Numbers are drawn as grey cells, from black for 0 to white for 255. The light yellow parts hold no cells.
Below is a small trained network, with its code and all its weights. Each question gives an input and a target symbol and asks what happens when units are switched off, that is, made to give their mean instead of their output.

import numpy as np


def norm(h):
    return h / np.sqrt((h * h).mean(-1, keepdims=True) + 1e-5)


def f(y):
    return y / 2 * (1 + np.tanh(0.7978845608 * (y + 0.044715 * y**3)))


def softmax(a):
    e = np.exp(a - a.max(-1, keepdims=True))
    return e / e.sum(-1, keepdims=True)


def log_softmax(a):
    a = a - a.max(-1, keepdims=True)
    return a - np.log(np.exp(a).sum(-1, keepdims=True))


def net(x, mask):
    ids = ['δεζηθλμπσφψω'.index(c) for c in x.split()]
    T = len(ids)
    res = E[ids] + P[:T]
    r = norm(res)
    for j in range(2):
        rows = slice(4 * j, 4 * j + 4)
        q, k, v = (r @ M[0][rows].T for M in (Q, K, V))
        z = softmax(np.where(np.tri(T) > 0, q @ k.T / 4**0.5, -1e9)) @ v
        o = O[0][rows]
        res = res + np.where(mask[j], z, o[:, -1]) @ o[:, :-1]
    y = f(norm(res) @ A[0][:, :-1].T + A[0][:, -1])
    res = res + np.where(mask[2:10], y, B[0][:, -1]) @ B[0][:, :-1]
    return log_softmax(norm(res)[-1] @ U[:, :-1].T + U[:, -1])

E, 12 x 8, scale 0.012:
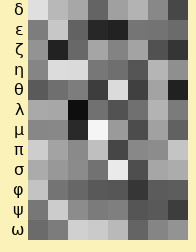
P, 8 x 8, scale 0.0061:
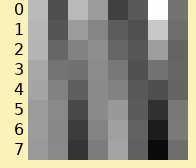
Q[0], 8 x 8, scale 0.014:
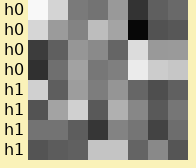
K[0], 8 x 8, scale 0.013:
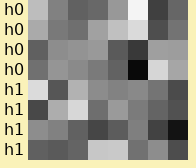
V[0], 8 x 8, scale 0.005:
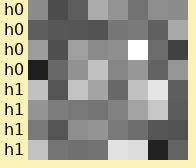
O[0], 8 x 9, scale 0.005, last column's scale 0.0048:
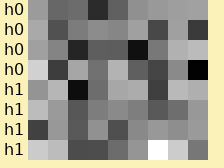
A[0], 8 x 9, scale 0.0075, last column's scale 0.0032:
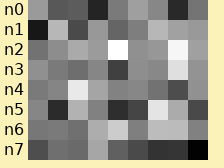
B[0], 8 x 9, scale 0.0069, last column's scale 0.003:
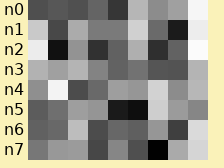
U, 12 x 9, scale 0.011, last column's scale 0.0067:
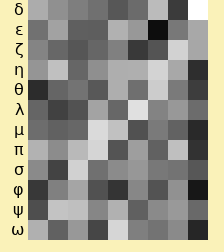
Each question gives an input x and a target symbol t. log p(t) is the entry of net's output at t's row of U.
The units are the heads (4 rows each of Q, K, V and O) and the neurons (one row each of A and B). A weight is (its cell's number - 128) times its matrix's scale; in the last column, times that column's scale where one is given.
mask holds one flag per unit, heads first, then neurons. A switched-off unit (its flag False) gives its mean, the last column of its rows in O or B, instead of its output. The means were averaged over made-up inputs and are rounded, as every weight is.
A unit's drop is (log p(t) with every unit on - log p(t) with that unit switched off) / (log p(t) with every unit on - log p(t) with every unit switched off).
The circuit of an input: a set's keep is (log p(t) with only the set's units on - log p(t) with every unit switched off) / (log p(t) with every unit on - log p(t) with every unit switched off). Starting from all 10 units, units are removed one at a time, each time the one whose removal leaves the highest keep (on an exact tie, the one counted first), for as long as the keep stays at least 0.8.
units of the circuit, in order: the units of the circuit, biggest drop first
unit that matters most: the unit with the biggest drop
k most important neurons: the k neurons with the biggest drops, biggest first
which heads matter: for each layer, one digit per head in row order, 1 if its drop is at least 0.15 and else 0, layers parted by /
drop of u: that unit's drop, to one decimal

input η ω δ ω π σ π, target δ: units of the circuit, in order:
[h0; n1]
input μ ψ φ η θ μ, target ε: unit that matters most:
n7
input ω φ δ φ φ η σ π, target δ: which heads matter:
11
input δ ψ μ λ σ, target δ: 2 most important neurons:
[n7; n6]
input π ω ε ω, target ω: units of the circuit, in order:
[n2; h0; n4]
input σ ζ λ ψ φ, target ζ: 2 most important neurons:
[n1; n6]
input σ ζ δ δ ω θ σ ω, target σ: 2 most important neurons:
[n1; n2]
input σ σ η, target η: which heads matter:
11
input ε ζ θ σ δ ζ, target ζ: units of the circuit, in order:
[h0; n1]
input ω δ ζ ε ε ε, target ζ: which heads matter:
11
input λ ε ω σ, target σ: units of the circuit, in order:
[n2; h0]
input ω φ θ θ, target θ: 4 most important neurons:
[n2; n0; n1; n3]
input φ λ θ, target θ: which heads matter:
00
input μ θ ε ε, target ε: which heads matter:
11
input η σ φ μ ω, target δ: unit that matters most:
n4
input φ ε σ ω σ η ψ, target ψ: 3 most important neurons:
[n2; n4; n7]
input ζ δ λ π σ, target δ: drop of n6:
0.3
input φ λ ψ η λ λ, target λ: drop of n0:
0.3
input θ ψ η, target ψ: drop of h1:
0.8
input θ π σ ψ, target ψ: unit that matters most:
h0
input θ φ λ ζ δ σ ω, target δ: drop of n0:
0.0
